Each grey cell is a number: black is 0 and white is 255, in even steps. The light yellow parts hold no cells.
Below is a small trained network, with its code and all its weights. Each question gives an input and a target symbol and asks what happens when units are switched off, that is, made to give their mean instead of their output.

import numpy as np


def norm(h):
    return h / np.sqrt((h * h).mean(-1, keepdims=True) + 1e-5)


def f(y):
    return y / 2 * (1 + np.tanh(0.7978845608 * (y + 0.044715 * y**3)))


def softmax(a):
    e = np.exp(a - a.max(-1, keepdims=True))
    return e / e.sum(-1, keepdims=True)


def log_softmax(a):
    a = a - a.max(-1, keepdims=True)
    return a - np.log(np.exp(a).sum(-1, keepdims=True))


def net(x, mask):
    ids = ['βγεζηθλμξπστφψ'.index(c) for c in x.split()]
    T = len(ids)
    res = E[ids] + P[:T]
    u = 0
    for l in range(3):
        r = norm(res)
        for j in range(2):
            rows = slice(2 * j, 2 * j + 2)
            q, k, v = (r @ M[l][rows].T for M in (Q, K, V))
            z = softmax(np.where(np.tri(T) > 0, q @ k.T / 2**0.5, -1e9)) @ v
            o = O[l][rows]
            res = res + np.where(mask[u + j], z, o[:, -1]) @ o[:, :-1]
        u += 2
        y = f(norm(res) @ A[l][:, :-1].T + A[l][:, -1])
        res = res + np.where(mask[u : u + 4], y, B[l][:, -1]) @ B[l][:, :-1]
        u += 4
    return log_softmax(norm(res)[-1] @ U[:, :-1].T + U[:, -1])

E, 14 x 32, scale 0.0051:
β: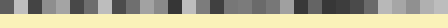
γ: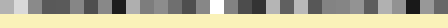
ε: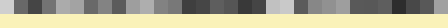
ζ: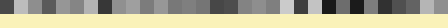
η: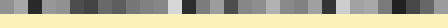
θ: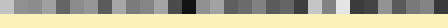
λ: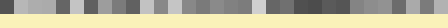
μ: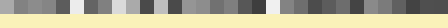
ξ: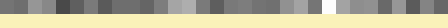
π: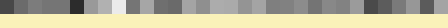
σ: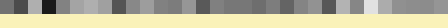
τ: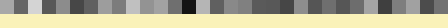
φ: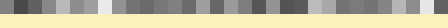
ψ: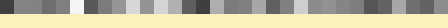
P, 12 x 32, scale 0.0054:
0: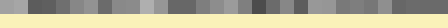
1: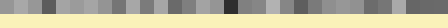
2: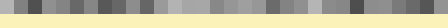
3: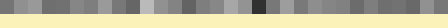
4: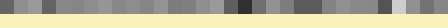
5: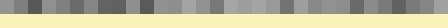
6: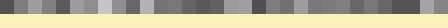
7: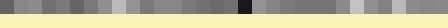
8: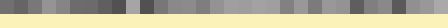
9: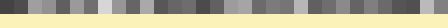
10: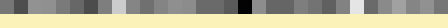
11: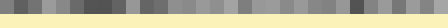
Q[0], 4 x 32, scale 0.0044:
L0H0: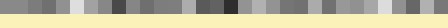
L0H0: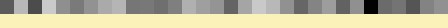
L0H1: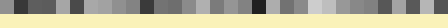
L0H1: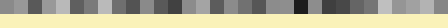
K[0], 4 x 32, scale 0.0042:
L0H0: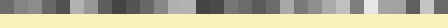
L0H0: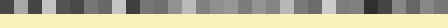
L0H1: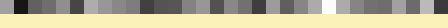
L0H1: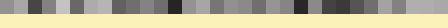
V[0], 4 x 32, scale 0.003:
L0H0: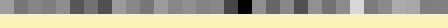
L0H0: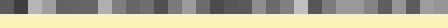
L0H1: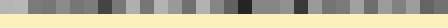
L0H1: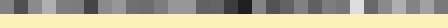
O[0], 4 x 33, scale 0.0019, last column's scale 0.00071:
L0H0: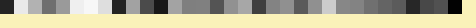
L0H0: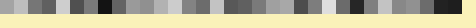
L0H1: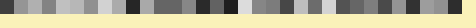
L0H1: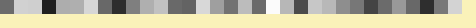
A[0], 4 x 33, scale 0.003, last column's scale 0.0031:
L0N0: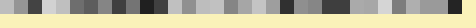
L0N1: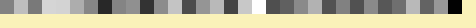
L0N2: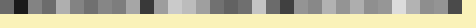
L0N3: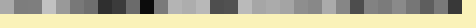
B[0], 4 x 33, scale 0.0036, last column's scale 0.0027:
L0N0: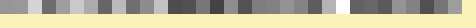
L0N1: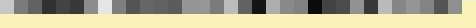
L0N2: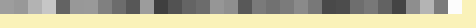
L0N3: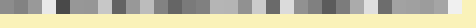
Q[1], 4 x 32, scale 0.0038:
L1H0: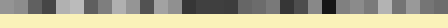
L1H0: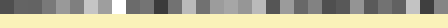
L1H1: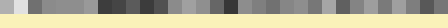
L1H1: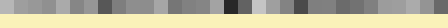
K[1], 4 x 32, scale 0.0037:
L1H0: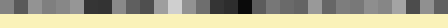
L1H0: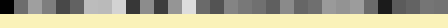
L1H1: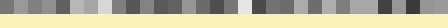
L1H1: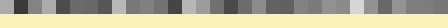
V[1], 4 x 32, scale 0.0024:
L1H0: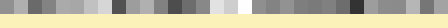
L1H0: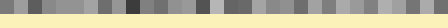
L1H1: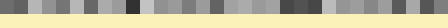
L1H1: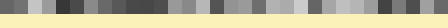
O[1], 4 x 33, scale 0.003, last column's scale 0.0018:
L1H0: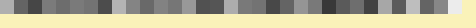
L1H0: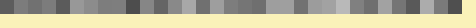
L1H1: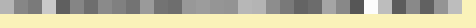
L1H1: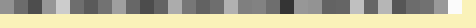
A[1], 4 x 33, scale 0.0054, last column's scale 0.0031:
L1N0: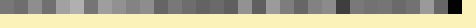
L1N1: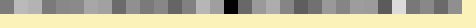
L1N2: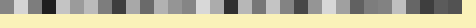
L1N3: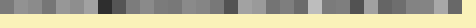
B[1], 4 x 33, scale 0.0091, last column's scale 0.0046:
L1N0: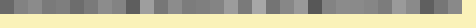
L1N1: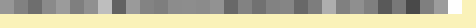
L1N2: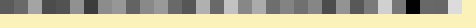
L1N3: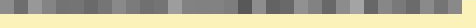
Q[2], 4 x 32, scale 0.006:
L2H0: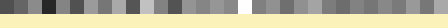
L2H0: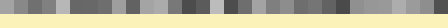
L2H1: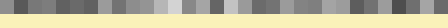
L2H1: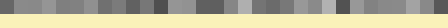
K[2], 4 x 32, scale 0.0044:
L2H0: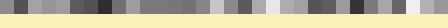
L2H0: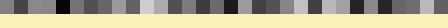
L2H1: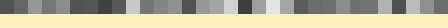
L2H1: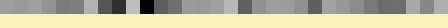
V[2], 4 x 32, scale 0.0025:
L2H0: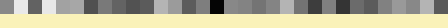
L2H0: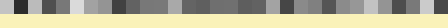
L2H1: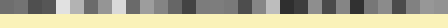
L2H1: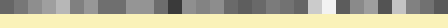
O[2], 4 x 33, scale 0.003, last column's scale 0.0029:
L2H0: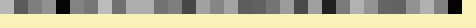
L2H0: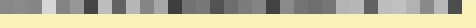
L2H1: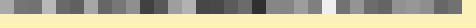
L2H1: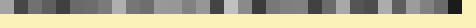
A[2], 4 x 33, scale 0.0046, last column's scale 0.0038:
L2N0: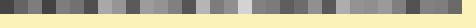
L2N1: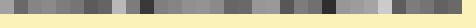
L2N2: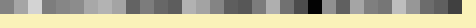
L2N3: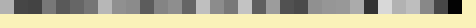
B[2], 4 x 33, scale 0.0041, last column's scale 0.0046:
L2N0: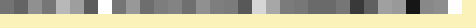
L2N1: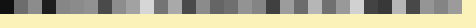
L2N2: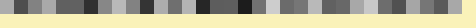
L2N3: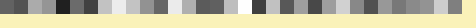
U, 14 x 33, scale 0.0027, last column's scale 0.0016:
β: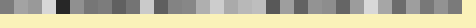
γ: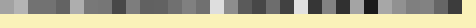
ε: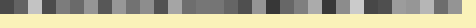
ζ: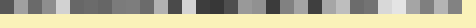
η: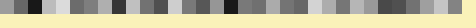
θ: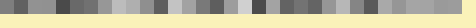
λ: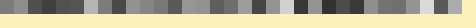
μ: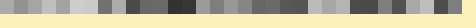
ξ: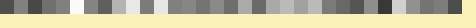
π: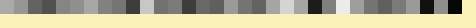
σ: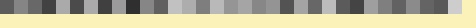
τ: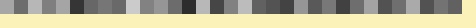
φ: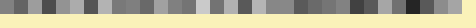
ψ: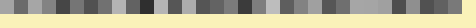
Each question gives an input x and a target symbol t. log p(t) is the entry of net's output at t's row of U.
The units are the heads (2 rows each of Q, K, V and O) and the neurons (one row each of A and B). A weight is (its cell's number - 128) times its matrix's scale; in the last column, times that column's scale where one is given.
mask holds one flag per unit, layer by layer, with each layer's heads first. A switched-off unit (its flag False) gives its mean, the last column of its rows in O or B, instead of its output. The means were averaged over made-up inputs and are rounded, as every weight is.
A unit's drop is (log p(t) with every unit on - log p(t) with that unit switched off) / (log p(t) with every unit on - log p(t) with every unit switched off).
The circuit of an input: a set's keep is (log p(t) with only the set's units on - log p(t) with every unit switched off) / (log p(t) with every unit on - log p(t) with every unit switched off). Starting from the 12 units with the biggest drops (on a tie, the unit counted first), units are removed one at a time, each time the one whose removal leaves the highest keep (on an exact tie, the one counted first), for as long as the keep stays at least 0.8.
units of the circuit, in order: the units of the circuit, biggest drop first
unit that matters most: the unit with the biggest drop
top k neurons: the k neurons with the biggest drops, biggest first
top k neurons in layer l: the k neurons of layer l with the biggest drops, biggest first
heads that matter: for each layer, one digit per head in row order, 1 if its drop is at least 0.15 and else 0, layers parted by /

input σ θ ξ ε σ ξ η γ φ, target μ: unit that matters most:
L0N0
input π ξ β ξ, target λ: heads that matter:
10 / 01 / 10
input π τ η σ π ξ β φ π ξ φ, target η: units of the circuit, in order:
(L1N1; L0H1)
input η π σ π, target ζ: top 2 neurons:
(L1N2; L1N1)
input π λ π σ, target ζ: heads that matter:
10 / 00 / 10
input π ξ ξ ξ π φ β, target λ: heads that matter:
01 / 00 / 00
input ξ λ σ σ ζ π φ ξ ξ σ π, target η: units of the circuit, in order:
(L1H0; L0N3; L1N1; L1N2)
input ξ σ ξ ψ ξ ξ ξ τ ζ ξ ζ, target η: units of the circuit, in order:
(L1H0; L1N1)
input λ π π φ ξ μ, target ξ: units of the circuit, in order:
(L1N1; L2N1; L1N2)
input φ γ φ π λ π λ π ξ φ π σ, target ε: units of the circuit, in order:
(L1N3; L2N1; L1N1)
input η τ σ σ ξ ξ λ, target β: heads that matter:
01 / 01 / 00
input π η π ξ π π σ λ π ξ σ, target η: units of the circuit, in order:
(L1H0; L1N1; L1N2)
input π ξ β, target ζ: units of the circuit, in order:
(L1N1; L0N0; L1N2; L0H1)
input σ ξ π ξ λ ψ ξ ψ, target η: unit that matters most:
L0N2
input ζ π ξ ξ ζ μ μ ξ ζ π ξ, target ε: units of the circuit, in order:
(L1N1; L2N1)
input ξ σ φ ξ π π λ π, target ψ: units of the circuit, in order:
(L2N2; L1N2)
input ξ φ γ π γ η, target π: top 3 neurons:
(L0N0; L0N1; L1N2)
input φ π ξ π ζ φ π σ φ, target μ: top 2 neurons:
(L0N0; L0N2)
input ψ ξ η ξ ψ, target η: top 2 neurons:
(L1N1; L0N2)
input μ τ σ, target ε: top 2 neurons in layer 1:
(L1N3; L1N1)
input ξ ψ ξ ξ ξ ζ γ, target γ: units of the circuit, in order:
(L1N2; L1N1; L2N0)
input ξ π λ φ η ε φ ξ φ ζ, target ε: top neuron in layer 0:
(L0N1)
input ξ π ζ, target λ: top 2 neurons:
(L0N1; L1N2)
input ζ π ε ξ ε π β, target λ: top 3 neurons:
(L1N2; L1N1; L2N0)
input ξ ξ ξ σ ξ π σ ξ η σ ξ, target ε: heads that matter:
00 / 01 / 01
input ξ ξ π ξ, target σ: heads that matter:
00 / 00 / 10
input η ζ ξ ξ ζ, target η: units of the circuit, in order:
(L1N1)
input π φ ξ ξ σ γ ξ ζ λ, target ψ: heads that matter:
00 / 00 / 00
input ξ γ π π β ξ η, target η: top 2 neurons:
(L1N2; L1N0)
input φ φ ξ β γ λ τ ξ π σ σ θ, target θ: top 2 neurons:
(L2N3; L0N1)
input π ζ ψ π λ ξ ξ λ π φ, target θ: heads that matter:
01 / 00 / 00
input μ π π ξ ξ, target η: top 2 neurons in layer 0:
(L0N3; L0N2)
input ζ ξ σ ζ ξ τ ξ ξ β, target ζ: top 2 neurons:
(L0N0; L1N1)
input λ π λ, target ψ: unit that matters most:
L0N1
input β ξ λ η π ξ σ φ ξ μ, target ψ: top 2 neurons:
(L2N2; L1N2)
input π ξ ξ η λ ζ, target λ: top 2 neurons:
(L0N1; L1N1)
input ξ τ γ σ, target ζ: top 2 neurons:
(L1N2; L1N1)
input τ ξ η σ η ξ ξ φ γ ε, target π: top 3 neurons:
(L1N0; L1N2; L2N0)
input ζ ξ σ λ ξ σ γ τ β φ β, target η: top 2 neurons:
(L1N1; L0N3)
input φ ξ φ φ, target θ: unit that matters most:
L2N3
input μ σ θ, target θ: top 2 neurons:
(L0N1; L2N3)
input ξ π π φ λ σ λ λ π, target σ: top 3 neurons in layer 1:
(L1N1; L1N2; L1N3)
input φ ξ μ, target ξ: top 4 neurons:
(L1N1; L2N1; L1N2; L0N3)
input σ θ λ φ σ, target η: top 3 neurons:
(L1N1; L0N3; L1N2)
